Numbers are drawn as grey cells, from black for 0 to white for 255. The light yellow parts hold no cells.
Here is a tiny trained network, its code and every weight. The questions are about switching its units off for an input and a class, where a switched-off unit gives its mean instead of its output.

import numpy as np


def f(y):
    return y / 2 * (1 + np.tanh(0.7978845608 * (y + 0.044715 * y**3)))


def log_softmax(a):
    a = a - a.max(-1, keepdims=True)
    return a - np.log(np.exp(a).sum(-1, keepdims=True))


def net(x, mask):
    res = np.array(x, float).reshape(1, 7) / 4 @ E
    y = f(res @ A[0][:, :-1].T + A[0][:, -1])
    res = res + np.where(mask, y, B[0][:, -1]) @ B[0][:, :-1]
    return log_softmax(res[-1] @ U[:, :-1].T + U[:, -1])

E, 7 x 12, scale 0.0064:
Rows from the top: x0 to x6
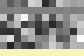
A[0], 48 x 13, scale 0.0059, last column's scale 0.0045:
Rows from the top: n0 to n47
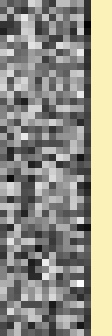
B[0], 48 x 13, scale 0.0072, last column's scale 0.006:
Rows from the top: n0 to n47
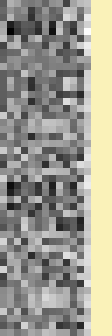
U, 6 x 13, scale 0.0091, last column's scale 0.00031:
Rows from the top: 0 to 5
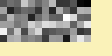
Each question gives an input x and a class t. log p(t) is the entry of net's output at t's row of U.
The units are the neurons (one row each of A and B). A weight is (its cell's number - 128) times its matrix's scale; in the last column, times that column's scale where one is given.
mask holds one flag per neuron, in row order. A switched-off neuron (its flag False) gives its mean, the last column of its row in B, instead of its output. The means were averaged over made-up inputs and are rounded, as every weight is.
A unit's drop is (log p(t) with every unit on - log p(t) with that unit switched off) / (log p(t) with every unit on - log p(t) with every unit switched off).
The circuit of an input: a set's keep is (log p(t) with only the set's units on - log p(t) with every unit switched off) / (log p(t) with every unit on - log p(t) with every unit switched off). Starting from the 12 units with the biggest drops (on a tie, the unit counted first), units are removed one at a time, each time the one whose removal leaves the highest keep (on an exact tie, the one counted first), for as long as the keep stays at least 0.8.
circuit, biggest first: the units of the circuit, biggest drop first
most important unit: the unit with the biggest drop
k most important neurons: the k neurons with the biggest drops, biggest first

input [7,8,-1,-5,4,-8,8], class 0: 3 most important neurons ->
(n22; n32; n46)
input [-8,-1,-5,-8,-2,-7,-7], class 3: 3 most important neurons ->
(n42; n17; n24)
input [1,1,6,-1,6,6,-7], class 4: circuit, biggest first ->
(n34)
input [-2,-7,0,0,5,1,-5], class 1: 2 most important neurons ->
(n4; n3)
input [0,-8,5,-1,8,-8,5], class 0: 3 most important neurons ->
(n32; n46; n22)
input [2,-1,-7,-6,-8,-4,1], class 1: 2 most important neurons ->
(n26; n27)
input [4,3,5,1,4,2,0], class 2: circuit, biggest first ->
(n2; n19)
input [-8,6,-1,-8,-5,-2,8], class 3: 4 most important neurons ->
(n42; n17; n24; n41)
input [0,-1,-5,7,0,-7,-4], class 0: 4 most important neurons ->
(n46; n22; n32; n42)
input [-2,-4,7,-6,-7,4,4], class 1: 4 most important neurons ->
(n26; n29; n27; n36)
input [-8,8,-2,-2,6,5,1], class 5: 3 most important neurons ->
(n23; n37; n39)
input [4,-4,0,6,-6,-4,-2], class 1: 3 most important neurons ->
(n26; n27; n29)
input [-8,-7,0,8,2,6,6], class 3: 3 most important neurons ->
(n35; n43; n33)
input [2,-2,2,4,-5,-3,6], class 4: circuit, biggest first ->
(n28)
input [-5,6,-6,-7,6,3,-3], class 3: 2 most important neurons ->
(n42; n17)
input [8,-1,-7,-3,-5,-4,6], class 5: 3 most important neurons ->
(n6; n15; n0)
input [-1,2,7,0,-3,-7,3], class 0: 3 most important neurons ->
(n46; n32; n22)
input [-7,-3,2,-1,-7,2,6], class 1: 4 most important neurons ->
(n26; n29; n27; n6)
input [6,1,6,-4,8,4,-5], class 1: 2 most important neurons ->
(n4; n3)
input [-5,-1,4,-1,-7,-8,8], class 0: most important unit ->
n46
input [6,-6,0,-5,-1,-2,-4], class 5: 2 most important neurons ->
(n6; n15)
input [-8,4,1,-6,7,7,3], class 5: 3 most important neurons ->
(n23; n37; n39)
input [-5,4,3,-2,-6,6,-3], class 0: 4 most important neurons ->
(n7; n4; n10; n31)
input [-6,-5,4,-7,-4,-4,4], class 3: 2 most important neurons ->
(n42; n17)
